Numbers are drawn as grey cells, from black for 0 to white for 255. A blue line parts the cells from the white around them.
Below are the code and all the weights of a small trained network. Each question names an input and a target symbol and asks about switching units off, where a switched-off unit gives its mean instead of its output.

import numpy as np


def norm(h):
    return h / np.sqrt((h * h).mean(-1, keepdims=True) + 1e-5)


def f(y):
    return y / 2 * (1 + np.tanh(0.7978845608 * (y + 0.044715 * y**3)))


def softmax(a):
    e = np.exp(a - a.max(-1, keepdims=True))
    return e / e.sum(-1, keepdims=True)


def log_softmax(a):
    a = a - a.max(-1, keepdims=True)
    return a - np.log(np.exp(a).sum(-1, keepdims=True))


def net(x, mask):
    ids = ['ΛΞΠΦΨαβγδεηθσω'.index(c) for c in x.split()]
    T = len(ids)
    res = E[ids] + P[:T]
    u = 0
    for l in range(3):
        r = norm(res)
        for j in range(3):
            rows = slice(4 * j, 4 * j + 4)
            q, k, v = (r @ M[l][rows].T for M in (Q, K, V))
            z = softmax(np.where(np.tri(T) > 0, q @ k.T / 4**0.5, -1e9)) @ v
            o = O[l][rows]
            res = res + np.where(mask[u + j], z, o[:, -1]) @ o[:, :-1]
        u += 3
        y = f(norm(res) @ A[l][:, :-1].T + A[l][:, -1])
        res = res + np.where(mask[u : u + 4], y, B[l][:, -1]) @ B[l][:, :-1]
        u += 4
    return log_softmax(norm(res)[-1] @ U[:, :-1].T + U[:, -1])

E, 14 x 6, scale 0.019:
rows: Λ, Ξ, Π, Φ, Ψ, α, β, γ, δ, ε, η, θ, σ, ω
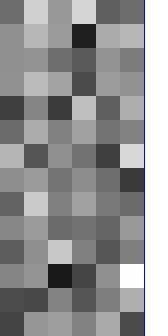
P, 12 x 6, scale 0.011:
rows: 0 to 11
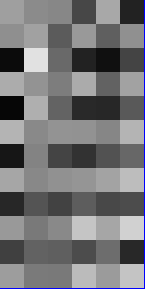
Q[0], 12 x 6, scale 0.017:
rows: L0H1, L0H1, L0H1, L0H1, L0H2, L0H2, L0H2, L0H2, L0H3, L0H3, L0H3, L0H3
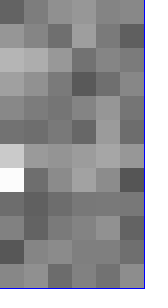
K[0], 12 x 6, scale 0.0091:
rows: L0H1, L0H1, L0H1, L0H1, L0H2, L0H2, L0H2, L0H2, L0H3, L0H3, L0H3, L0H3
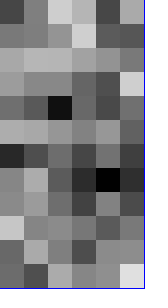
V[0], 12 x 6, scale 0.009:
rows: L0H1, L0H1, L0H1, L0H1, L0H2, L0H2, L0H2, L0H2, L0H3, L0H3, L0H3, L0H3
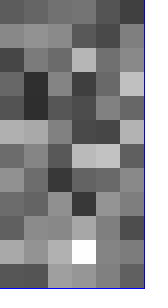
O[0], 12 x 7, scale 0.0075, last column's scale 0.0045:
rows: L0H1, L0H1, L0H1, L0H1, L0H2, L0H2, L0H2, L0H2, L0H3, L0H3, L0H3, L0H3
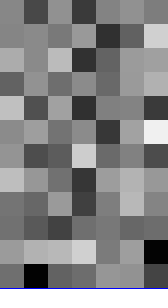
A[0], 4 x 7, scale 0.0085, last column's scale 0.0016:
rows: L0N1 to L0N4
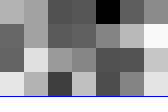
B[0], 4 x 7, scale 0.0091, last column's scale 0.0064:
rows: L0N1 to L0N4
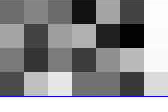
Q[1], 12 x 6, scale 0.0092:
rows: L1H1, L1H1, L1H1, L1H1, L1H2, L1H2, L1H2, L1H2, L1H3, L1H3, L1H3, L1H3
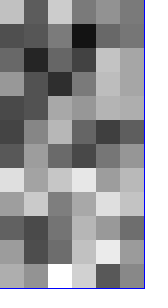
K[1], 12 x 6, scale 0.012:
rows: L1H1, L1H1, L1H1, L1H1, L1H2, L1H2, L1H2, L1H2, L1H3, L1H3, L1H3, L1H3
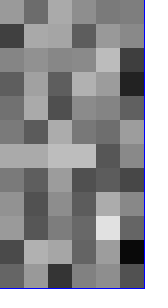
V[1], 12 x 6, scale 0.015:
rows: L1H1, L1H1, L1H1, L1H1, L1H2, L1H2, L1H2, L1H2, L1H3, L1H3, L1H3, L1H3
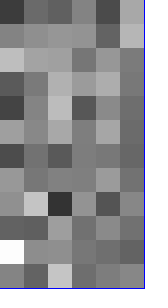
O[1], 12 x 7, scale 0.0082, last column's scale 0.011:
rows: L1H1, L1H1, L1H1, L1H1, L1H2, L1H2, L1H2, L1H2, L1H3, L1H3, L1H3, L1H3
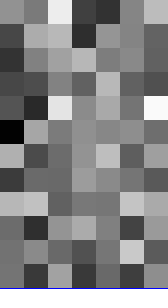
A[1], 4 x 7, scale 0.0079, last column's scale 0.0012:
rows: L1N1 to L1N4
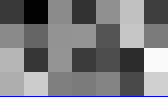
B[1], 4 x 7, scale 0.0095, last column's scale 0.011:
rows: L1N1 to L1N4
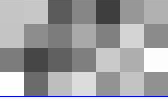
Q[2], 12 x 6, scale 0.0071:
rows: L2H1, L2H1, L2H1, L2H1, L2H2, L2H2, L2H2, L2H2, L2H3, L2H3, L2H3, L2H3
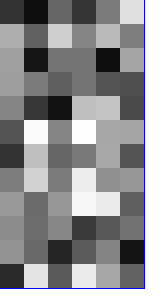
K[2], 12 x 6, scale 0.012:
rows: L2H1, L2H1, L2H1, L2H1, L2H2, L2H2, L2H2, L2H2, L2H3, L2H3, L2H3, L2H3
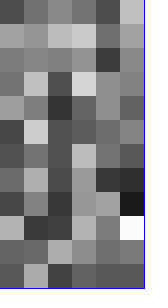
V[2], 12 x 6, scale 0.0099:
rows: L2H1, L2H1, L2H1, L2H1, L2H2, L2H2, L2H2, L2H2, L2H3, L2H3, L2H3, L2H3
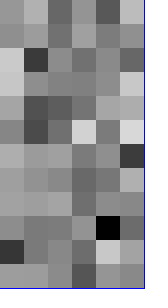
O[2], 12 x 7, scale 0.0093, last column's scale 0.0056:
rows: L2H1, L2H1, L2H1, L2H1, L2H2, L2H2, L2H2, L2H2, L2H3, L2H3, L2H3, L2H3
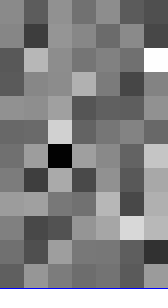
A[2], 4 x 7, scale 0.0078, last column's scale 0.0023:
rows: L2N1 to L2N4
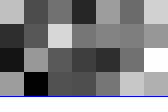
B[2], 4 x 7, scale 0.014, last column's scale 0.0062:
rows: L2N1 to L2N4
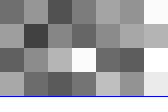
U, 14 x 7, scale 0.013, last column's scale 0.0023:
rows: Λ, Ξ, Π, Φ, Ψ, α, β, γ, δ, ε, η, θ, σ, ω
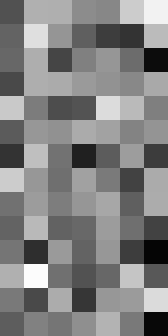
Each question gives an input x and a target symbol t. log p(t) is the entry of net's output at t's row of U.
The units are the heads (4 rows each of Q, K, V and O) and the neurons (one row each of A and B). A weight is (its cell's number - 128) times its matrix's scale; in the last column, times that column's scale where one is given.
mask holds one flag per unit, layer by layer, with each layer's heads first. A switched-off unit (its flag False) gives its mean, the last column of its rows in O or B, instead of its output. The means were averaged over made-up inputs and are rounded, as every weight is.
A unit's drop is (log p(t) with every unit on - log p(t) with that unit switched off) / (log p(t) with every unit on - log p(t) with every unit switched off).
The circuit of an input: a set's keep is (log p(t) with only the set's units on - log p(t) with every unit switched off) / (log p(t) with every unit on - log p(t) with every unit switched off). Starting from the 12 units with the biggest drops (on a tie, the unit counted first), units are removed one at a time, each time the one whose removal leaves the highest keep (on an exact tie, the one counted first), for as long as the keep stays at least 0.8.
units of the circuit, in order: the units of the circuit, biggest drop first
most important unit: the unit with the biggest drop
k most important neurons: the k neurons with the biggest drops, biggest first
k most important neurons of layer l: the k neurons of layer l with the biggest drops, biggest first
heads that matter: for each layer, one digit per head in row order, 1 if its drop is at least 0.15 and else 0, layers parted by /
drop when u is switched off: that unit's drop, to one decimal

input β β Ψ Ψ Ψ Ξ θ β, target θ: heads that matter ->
000 / 001 / 000
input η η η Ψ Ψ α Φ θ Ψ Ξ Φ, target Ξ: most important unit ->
L1H2
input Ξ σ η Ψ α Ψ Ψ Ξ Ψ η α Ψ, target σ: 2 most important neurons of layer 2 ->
(L2N3 L2N2)
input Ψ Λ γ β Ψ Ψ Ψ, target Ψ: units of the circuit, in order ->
(L2N4 L2H3)
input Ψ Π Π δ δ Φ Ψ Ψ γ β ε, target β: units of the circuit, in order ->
(L1H2 L1H3)
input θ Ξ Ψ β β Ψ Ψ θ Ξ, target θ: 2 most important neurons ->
(L0N1 L1N3)
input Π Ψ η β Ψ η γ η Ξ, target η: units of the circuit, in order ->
(L1H3 L0N4 L0N1 L0N2)
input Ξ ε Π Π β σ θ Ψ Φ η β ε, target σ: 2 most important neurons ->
(L0N2 L2N2)
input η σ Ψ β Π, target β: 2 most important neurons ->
(L2N3 L0N3)
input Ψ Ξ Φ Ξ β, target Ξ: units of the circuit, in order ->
(L2N3 L2H3)
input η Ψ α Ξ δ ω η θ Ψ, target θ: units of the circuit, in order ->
(L1H3 L0H1)
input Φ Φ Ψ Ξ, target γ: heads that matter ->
010 / 001 / 010
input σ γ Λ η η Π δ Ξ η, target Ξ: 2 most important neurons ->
(L0N1 L2N3)
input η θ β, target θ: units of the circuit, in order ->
(L1H3)
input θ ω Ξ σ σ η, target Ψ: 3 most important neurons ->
(L0N4 L1N1 L2N4)
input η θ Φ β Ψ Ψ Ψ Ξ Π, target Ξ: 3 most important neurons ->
(L0N1 L2N3 L1N1)
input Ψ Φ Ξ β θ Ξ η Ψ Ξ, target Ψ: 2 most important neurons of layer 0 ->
(L0N4 L0N1)
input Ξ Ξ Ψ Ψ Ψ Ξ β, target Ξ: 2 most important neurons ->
(L0N1 L2N3)
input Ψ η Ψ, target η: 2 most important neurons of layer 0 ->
(L0N3 L0N2)
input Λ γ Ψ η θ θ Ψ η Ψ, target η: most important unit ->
L0N4
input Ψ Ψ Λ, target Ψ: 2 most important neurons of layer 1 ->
(L1N3 L1N4)
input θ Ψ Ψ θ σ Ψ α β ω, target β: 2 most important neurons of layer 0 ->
(L0N3 L0N2)
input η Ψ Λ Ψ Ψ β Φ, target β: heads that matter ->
100 / 011 / 000
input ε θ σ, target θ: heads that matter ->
010 / 001 / 000
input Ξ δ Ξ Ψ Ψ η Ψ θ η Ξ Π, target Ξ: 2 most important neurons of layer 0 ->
(L0N1 L0N4)
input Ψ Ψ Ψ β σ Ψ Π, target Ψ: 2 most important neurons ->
(L0N4 L1N3)
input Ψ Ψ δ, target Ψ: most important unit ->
L0N3
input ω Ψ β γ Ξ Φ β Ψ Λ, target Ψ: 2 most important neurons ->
(L0N4 L0N3)
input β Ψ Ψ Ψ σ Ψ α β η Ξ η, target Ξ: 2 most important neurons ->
(L2N3 L1N1)
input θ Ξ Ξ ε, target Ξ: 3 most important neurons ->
(L0N4 L2N4 L0N1)
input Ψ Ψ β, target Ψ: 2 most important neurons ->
(L0N3 L1N3)
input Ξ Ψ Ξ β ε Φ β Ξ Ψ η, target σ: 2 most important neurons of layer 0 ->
(L0N3 L0N4)
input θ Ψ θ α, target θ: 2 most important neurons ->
(L2N3 L1N3)
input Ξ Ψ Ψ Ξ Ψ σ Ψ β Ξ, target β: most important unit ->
L0H2
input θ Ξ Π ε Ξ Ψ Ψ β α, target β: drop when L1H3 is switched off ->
0.3
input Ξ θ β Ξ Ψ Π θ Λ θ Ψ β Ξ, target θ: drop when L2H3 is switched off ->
0.1
